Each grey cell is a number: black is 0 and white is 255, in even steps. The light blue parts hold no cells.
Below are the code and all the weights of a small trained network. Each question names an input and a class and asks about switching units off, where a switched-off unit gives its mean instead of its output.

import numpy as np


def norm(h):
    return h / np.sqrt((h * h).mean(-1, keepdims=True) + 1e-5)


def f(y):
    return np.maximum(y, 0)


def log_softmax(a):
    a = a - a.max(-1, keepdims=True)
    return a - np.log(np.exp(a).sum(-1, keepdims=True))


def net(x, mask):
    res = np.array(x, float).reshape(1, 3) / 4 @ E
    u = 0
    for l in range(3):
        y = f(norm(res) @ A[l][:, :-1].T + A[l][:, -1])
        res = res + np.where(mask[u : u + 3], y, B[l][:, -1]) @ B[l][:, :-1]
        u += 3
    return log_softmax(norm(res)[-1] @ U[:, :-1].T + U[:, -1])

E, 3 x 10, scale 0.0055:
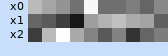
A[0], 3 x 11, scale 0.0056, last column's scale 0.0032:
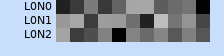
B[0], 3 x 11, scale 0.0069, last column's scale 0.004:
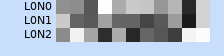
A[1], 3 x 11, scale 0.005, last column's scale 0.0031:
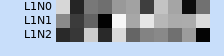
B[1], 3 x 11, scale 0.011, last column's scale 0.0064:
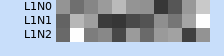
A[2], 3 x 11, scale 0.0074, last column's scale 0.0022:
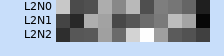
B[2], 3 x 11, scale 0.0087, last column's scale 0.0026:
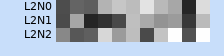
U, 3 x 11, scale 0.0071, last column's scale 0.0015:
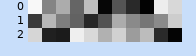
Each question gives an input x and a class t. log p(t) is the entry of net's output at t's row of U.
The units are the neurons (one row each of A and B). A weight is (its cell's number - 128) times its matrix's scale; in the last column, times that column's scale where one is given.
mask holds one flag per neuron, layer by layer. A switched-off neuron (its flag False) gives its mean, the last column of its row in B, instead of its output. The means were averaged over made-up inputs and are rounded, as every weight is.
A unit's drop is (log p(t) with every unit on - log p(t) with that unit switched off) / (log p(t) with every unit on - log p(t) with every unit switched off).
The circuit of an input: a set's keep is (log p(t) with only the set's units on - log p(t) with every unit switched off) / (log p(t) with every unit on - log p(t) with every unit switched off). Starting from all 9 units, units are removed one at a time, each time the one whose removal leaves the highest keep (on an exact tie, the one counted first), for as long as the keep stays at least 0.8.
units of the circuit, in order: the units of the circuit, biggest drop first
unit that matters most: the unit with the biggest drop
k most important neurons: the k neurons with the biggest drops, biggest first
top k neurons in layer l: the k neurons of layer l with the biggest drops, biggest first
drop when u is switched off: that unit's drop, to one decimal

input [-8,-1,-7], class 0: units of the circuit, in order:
(L0N2)
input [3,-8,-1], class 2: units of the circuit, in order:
(L1N1 L0N2)
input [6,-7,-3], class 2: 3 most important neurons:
(L1N1 L2N0 L0N2)
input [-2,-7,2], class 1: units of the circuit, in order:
(L2N1 L0N2)
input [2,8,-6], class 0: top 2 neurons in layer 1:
(L1N1 L1N0)
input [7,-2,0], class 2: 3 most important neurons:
(L1N1 L0N2 L2N0)
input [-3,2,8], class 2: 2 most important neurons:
(L1N1 L0N2)
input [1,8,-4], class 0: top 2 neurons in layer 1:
(L1N1 L1N0)
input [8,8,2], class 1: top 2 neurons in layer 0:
(L0N1 L0N0)
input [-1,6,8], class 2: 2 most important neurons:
(L0N0 L2N2)
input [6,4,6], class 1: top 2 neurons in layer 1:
(L1N2 L1N0)
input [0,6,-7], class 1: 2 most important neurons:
(L1N1 L0N1)
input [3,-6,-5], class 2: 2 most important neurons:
(L2N0 L1N1)
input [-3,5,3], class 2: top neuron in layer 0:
(L0N0)
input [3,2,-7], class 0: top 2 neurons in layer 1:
(L1N1 L1N0)
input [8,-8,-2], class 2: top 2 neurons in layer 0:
(L0N2 L0N1)
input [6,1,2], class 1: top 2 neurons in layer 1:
(L1N2 L1N0)
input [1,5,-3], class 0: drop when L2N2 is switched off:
0.1
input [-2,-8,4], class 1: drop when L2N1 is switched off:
1.1
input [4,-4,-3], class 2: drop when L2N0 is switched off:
0.2
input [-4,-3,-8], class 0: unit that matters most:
L0N2
